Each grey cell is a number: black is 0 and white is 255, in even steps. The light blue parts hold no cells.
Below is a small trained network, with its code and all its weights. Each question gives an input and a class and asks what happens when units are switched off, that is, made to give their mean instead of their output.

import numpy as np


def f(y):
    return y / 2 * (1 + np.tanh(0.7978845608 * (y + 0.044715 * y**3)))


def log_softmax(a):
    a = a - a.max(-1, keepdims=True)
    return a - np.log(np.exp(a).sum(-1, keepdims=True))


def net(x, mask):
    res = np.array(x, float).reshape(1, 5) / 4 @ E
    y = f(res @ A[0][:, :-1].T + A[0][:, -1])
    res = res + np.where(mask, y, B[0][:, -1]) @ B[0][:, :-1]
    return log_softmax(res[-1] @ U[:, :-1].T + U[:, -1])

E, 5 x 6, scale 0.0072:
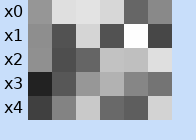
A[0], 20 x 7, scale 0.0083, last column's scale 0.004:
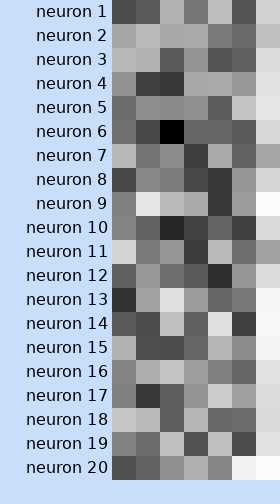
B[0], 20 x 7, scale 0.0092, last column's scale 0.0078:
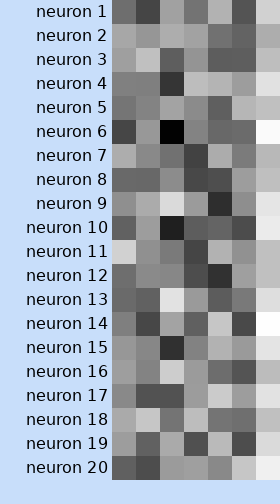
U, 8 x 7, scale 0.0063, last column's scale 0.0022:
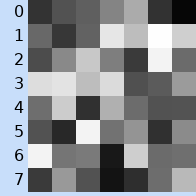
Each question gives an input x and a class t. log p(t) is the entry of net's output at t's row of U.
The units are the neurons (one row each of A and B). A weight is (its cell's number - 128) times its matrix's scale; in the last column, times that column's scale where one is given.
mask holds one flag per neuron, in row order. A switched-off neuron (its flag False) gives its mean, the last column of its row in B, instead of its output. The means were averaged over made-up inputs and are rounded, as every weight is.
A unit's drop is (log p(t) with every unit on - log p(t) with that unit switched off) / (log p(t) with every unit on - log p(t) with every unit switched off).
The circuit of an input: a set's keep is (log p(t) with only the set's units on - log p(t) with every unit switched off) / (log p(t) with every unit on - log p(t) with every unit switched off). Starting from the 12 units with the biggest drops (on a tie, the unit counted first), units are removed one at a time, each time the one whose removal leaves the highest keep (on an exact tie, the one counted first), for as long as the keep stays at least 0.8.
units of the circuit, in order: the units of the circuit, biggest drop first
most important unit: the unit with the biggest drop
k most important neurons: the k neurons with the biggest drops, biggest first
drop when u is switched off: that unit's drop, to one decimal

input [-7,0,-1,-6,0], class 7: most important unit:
neuron 6
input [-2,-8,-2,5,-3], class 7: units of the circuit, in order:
[neuron 12; neuron 8]
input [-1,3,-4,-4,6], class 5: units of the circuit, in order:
[neuron 15; neuron 6; neuron 4]
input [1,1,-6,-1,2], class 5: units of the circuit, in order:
[neuron 6; neuron 15]
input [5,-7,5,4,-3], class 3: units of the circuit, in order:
[neuron 18; neuron 9]
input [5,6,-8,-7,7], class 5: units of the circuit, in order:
[neuron 19; neuron 13]
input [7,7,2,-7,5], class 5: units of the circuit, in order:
[neuron 19; neuron 13; neuron 15]
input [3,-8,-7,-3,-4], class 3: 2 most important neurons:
[neuron 9; neuron 18]
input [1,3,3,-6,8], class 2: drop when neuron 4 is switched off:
0.1
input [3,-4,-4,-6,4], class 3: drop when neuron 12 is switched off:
-0.1
